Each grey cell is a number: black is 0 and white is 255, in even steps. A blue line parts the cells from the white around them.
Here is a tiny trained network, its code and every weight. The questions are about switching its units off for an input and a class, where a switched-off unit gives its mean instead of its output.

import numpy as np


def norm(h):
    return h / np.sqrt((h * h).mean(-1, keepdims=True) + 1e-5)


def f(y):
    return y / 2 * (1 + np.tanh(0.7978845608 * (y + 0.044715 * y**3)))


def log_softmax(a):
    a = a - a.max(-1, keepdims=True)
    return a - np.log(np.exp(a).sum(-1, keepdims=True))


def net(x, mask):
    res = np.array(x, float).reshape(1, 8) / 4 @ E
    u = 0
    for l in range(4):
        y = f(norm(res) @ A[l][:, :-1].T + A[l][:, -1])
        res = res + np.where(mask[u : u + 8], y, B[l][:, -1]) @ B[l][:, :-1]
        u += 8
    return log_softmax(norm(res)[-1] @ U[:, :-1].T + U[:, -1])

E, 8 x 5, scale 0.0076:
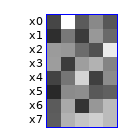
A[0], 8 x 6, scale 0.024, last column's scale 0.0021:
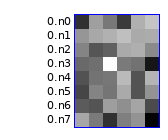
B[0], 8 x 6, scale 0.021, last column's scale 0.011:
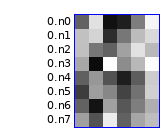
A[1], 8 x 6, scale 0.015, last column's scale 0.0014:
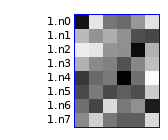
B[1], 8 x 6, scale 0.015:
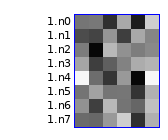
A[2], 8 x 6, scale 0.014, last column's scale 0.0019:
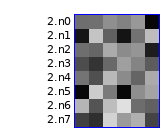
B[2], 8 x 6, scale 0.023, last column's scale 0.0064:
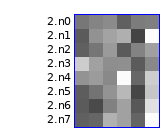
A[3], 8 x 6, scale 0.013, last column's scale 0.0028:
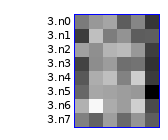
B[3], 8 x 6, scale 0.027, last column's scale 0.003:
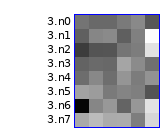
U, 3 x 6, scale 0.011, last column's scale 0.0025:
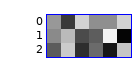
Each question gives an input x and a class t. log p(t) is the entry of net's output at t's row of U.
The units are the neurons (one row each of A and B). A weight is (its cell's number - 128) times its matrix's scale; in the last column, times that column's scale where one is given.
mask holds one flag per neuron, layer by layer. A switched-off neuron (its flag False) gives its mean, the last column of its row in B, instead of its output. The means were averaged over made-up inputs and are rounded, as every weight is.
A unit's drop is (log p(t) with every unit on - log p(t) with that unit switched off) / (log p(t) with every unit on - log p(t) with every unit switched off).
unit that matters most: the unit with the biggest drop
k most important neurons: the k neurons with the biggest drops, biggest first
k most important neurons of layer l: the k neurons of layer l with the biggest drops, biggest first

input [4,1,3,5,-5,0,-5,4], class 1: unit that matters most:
0.n1
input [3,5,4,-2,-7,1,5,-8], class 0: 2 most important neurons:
(0.n7 0.n1)
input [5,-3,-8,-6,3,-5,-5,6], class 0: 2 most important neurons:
(0.n3 0.n0)
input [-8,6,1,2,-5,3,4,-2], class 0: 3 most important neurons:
(0.n0 0.n7 0.n1)
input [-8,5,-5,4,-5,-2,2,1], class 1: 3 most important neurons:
(0.n3 0.n2 0.n4)
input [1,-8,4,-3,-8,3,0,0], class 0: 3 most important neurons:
(0.n0 0.n2 1.n2)
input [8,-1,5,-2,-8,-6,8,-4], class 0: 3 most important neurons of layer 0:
(0.n7 0.n0 0.n1)
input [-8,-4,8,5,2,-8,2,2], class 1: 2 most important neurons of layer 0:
(0.n1 0.n3)
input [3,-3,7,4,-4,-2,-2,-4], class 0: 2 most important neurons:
(0.n7 0.n0)
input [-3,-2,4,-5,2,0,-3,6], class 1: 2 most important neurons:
(0.n1 0.n0)
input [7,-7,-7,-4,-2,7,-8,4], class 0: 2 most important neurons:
(0.n3 0.n0)
